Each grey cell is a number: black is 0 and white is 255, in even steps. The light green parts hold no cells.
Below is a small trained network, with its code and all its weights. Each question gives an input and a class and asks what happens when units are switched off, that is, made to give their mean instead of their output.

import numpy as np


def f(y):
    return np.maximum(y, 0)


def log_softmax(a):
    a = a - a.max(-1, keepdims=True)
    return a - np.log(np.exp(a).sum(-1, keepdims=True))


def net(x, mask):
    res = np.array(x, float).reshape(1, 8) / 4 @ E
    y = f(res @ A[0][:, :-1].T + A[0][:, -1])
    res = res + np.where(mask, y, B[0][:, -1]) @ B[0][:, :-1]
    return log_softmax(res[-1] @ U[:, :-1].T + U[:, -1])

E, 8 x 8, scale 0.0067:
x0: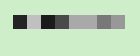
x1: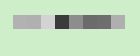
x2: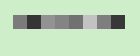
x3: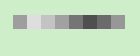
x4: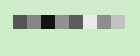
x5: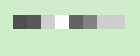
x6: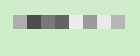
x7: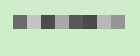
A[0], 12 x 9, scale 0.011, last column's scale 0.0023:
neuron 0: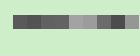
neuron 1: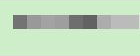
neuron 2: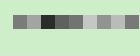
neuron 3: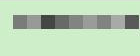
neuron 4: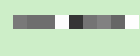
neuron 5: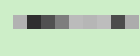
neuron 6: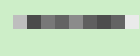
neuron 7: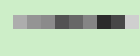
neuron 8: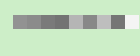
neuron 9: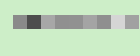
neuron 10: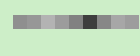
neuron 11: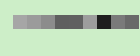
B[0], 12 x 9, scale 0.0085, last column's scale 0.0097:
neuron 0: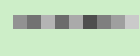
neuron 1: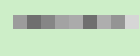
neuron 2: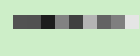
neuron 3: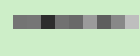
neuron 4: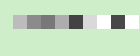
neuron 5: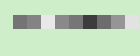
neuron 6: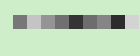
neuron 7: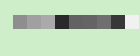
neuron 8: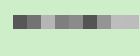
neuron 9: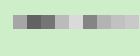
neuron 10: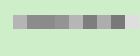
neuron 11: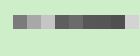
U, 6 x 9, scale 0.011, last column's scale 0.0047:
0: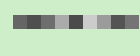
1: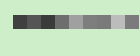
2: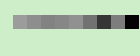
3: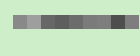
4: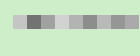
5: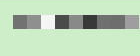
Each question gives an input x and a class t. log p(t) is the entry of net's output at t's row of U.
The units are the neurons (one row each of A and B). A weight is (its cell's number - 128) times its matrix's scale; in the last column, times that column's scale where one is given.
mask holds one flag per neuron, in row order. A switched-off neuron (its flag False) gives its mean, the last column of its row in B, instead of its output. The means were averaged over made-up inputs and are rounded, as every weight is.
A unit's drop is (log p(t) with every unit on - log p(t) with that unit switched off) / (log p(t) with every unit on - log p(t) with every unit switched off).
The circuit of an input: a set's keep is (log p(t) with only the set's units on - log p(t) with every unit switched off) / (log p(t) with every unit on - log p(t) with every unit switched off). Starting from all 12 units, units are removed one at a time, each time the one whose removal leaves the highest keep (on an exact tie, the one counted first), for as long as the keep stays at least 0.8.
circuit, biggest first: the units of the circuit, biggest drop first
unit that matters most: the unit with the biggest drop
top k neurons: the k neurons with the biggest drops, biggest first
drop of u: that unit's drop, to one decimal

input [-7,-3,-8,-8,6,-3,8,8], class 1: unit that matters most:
neuron 2
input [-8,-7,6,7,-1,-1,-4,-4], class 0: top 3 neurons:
neuron 4; neuron 5; neuron 0
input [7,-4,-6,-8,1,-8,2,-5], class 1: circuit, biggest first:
neuron 2; neuron 4
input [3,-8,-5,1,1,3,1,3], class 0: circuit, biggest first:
neuron 4; neuron 2
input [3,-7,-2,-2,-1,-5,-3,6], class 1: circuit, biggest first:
neuron 6; neuron 11
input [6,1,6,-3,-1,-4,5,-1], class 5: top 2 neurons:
neuron 5; neuron 0
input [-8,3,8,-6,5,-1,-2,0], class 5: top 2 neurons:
neuron 5; neuron 2
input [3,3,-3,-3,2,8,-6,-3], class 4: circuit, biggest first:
neuron 9; neuron 7
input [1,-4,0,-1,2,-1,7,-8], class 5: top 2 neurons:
neuron 5; neuron 4
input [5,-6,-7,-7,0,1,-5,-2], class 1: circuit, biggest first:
neuron 6; neuron 7
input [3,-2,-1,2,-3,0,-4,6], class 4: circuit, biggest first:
neuron 6; neuron 7
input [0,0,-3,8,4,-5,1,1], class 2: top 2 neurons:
neuron 4; neuron 6
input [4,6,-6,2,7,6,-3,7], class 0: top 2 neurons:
neuron 2; neuron 4
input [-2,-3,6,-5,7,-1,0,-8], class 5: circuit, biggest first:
neuron 5
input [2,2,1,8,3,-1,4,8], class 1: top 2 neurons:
neuron 4; neuron 2
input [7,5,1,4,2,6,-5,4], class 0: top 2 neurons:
neuron 9; neuron 2
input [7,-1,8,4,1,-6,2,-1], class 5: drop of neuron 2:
-0.1
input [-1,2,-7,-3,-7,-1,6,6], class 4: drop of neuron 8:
-0.1
